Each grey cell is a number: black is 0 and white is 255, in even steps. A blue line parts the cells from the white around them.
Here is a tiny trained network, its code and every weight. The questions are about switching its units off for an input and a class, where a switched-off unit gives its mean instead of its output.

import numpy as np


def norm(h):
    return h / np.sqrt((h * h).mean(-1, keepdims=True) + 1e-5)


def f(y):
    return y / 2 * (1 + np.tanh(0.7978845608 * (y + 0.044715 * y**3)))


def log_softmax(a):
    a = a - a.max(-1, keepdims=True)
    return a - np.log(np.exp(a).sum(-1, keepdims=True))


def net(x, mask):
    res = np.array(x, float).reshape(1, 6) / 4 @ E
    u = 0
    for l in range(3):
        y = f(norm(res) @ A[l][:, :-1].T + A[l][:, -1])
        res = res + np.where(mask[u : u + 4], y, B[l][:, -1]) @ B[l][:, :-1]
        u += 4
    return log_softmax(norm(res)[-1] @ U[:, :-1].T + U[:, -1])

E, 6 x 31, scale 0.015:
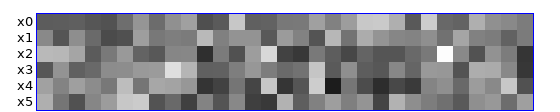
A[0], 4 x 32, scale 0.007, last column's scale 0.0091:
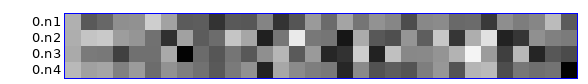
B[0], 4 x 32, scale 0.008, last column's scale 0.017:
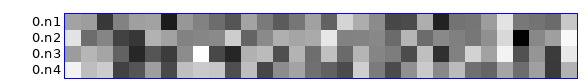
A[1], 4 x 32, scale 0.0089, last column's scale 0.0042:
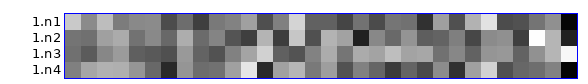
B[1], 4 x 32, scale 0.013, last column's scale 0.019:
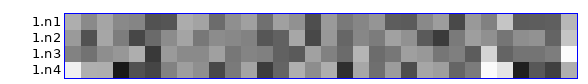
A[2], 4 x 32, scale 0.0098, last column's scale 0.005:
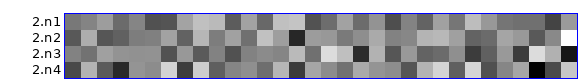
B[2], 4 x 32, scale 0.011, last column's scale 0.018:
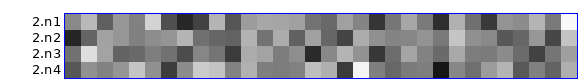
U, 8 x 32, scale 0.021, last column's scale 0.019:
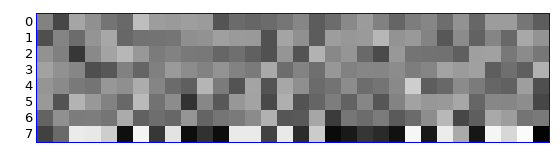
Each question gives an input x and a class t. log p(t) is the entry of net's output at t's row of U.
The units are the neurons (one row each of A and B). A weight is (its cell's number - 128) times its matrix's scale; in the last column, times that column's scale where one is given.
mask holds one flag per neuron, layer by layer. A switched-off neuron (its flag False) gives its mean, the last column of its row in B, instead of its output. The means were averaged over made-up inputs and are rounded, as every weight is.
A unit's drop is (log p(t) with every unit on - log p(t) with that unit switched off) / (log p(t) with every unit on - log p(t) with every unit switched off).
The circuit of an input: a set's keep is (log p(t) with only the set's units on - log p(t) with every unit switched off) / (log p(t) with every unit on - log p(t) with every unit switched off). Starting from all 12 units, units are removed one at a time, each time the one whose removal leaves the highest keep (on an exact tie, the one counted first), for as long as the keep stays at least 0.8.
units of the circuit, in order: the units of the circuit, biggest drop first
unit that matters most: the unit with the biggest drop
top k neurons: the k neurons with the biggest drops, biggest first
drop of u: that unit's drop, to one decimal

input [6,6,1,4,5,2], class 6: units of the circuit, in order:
(1.n3; 0.n2; 1.n4; 0.n3)
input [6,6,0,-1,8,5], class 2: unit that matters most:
0.n1
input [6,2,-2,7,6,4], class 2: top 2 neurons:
(0.n2; 2.n1)
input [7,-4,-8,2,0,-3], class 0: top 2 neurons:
(1.n2; 2.n1)
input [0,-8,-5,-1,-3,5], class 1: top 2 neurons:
(2.n2; 1.n2)
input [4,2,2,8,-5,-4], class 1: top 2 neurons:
(1.n2; 1.n4)
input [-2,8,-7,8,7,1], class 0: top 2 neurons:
(2.n1; 1.n1)
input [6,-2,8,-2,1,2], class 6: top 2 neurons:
(1.n4; 0.n2)
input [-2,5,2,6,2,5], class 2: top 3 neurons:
(1.n4; 0.n2; 0.n1)
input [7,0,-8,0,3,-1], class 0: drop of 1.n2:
0.3
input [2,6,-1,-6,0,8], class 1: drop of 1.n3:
0.3
